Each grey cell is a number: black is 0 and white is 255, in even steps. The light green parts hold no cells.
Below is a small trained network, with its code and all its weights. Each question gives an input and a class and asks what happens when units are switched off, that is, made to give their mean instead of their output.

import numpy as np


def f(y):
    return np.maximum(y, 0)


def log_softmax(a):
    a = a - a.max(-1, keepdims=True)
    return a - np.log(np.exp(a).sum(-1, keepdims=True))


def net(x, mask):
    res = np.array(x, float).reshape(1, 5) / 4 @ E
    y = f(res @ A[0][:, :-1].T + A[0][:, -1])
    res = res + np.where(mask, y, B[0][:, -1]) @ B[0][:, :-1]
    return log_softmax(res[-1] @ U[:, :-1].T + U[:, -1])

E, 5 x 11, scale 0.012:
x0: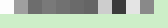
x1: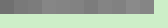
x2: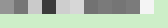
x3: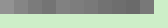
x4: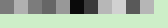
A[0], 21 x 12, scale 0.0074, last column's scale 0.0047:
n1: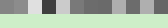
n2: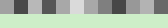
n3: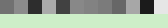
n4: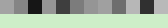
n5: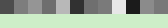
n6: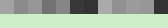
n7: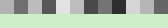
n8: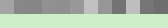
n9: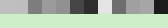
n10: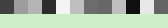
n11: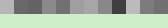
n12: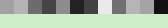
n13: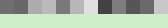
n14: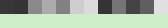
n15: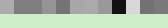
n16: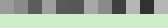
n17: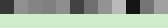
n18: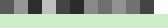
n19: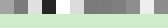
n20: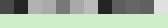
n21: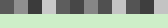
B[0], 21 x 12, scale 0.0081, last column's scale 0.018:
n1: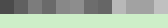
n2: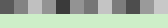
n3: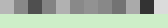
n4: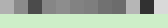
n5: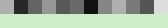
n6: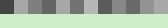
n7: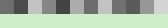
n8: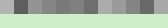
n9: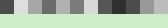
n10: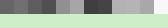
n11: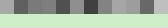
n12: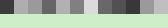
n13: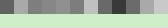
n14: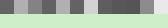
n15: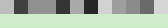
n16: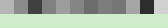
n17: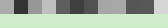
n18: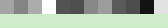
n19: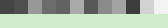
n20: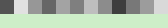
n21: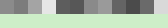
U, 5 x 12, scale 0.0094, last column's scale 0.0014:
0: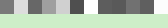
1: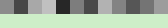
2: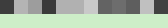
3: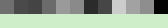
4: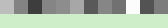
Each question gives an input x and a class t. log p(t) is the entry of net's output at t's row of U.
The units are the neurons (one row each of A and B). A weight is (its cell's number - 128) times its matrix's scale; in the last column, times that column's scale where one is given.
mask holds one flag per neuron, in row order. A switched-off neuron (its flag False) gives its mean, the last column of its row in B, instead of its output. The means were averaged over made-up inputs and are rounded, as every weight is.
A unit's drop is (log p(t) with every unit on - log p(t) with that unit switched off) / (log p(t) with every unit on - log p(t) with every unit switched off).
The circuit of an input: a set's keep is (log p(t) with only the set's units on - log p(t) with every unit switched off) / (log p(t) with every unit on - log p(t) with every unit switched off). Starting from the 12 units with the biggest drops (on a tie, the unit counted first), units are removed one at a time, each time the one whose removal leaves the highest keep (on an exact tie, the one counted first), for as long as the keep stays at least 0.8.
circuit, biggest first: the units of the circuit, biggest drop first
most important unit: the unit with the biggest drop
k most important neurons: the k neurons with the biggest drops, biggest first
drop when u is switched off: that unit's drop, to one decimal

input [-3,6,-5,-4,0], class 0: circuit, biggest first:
(n15, n19)
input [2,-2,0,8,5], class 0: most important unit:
n19
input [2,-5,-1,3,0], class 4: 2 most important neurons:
(n14, n20)
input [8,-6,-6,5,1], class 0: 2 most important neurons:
(n9, n12)
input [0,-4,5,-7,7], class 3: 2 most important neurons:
(n5, n10)
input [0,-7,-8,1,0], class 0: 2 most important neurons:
(n15, n5)
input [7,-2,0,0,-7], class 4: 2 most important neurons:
(n16, n4)
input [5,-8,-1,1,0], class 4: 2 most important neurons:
(n14, n20)
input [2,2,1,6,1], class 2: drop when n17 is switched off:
0.2
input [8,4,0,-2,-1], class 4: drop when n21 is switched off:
0.1
